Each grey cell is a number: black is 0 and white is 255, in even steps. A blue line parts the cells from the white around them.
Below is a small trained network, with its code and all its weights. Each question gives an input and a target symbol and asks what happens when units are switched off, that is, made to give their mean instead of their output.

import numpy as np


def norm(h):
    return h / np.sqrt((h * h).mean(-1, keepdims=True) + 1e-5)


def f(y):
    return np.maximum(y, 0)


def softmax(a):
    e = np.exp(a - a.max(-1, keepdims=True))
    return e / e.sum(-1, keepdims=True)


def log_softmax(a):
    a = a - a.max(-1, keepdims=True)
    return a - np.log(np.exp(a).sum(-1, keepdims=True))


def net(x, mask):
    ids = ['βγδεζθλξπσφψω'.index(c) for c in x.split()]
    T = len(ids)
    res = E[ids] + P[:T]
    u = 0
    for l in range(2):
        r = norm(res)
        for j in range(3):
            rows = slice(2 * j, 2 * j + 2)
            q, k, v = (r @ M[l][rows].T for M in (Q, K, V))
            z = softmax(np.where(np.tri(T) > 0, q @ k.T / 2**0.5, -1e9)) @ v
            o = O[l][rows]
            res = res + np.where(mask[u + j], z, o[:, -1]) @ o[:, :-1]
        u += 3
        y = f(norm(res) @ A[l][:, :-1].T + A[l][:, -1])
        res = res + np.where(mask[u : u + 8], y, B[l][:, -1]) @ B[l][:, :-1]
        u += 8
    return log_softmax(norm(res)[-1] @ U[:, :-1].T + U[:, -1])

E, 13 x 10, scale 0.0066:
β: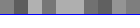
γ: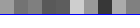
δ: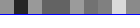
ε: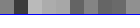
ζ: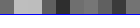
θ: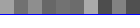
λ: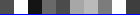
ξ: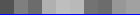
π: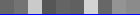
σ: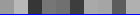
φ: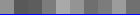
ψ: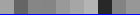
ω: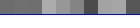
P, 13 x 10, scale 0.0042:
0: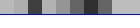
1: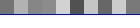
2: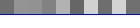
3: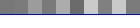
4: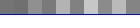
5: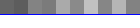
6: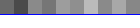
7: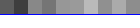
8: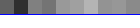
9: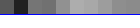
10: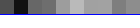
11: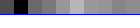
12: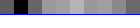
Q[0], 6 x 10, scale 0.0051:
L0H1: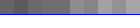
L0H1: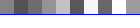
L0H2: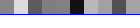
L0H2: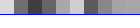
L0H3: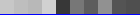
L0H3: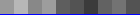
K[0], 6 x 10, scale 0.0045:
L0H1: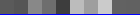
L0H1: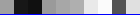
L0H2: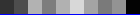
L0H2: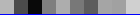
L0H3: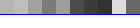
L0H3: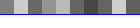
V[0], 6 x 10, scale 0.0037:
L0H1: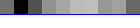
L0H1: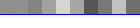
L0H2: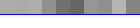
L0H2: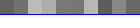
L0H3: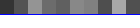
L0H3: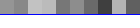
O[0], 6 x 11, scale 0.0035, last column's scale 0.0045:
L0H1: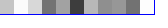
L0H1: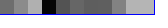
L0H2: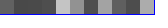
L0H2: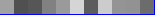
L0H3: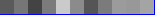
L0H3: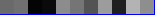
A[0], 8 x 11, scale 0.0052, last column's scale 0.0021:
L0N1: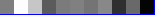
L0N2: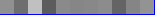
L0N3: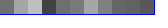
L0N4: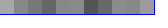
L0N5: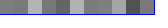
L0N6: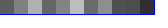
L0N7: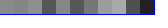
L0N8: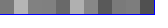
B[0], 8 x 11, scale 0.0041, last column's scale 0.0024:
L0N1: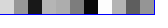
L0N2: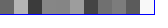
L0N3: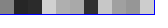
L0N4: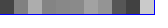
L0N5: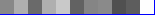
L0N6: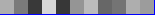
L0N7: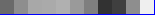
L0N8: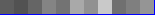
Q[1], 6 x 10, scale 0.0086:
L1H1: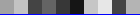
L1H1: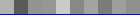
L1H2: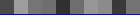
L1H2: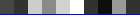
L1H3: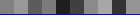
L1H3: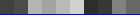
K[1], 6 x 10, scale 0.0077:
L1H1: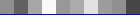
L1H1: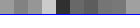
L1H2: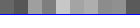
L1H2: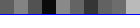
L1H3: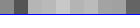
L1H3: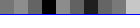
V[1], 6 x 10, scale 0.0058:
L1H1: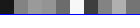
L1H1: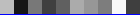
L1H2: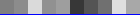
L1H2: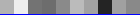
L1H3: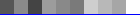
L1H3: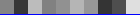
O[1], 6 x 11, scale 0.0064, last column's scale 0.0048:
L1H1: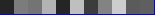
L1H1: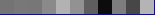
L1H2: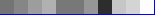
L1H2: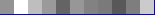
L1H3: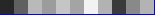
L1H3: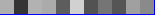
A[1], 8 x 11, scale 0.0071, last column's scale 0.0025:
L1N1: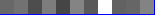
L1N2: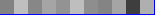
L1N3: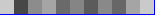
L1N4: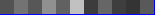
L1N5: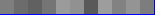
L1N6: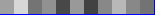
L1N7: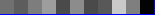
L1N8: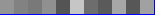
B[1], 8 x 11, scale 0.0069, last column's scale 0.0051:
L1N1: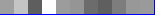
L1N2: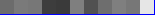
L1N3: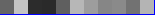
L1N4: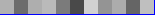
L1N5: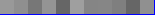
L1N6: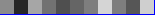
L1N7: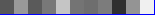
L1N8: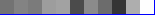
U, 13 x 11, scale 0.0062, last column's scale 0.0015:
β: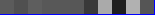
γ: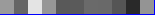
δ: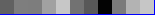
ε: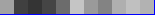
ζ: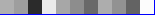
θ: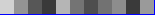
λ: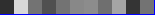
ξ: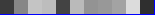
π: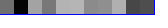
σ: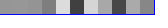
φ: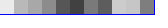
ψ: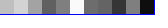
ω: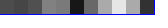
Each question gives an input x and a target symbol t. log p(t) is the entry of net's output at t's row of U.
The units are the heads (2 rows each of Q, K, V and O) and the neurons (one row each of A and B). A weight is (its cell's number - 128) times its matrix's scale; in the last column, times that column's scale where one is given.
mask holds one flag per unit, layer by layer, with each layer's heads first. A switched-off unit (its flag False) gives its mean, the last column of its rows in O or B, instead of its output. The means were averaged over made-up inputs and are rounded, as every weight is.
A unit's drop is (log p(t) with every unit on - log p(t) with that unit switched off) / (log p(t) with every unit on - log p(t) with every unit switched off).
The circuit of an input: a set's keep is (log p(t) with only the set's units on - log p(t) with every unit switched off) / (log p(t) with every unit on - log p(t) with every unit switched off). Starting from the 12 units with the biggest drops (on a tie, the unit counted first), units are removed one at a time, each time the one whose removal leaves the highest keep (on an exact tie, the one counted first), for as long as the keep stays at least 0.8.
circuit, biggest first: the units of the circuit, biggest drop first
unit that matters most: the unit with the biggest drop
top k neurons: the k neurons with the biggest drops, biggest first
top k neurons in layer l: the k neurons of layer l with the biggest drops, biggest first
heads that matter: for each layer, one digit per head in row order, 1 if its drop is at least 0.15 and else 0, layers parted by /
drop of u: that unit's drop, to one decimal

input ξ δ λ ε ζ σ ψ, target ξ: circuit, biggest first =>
L1H1; L0H1
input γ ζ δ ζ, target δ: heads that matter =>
111 / 110
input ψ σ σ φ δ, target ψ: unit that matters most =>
L0H3
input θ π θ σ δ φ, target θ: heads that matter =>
100 / 011
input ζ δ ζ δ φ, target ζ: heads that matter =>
100 / 110
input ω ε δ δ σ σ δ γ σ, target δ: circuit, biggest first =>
L1H1; L0H3
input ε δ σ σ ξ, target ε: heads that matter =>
101 / 111
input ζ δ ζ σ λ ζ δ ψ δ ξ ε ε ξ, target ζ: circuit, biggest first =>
L1H2; L0H1; L1N1; L1H1
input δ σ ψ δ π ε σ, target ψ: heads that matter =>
001 / 011
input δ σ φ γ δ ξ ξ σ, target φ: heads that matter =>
001 / 001
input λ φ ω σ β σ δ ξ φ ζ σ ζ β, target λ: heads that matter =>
000 / 001
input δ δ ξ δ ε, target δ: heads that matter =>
000 / 100
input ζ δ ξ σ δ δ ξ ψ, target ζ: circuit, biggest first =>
L1H2; L0H1; L1H1; L1N1
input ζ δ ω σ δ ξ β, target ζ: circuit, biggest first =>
L1H2; L0H1; L1N1; L1H1
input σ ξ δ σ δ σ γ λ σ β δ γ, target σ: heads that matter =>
000 / 100
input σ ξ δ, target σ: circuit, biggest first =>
L1H1
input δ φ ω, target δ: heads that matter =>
000 / 010
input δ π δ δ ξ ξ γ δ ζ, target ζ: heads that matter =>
000 / 000
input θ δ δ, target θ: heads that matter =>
100 / 011
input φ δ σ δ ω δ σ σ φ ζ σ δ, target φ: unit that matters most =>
L0H2
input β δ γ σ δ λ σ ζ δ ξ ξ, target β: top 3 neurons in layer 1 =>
L1N6; L1N7; L1N8
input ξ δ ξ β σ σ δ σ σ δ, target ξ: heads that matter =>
100 / 100
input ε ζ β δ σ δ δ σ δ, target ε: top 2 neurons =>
L1N3; L0N3
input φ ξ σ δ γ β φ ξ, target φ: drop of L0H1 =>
0.1
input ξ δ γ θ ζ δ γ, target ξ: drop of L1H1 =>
0.4
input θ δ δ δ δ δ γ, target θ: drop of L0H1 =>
0.2
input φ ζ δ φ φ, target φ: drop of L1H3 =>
0.2
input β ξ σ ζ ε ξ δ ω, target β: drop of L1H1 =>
0.1
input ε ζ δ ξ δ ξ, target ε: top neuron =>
L0N3
